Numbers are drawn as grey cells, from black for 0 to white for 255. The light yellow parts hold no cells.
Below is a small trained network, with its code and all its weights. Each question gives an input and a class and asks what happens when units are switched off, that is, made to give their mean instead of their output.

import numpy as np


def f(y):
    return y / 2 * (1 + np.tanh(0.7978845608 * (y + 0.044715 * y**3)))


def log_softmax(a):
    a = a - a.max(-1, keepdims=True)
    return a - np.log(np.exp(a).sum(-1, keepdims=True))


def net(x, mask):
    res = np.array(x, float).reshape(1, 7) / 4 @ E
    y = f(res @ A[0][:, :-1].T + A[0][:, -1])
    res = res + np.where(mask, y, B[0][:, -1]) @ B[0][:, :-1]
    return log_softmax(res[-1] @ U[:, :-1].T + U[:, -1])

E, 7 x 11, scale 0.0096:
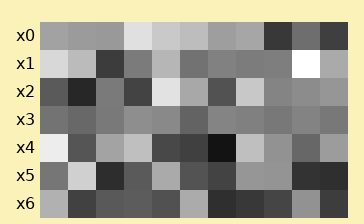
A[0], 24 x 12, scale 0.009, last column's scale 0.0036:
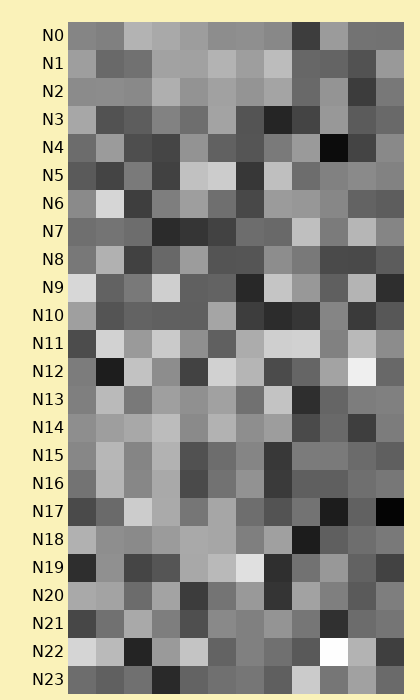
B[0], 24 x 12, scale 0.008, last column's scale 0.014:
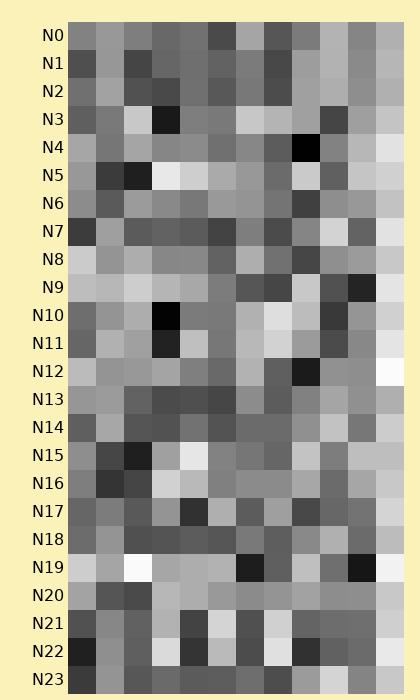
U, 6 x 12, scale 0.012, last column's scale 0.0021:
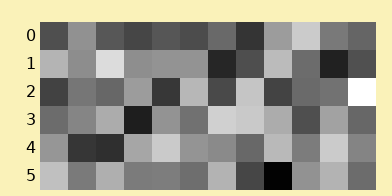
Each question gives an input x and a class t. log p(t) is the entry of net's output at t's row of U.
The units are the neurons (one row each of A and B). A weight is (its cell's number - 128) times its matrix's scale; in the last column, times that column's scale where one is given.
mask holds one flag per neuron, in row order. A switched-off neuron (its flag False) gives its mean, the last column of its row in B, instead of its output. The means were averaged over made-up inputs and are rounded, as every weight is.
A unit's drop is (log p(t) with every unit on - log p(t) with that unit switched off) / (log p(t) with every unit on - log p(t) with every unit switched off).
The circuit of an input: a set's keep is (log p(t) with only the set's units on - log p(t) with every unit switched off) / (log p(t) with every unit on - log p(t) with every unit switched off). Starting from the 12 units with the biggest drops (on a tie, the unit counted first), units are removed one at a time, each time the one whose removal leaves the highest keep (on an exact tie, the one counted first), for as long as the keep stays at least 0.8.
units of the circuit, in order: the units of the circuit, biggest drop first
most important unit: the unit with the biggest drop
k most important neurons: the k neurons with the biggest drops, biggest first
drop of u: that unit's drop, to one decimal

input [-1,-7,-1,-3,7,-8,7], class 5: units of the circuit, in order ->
N12
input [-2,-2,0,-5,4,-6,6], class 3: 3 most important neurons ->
N10; N3; N4
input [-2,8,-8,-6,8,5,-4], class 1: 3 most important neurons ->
N9; N5; N21
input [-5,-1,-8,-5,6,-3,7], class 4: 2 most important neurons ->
N15; N20
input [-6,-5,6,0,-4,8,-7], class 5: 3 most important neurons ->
N4; N8; N10
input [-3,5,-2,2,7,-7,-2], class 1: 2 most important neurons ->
N9; N4
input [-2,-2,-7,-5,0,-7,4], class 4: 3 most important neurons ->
N15; N16; N20
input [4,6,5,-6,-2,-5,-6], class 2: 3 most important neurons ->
N22; N10; N3
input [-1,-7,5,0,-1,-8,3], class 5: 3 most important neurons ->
N12; N22; N16
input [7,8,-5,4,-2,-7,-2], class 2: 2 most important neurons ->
N22; N7
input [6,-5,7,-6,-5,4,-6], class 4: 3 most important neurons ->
N5; N7; N10
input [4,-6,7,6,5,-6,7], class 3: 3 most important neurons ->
N10; N3; N22
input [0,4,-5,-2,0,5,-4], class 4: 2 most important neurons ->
N12; N15
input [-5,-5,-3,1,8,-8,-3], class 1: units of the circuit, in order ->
N9
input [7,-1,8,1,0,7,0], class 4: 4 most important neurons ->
N5; N7; N12; N23
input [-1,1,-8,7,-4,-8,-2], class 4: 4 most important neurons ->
N15; N16; N20; N4
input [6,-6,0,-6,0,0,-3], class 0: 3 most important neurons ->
N22; N14; N1
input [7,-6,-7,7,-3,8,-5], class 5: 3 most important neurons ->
N4; N8; N7
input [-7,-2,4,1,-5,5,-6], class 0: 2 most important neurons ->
N23; N7
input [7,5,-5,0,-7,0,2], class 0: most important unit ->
N9
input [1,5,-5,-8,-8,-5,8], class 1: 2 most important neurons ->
N19; N11
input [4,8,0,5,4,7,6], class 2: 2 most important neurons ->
N22; N12
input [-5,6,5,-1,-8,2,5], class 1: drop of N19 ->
1.3
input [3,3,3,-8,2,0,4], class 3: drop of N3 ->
0.3
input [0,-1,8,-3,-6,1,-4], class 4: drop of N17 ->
0.0
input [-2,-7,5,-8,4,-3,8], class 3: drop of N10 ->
1.4
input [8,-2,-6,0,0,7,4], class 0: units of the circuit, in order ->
N14
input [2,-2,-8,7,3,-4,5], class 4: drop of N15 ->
0.1
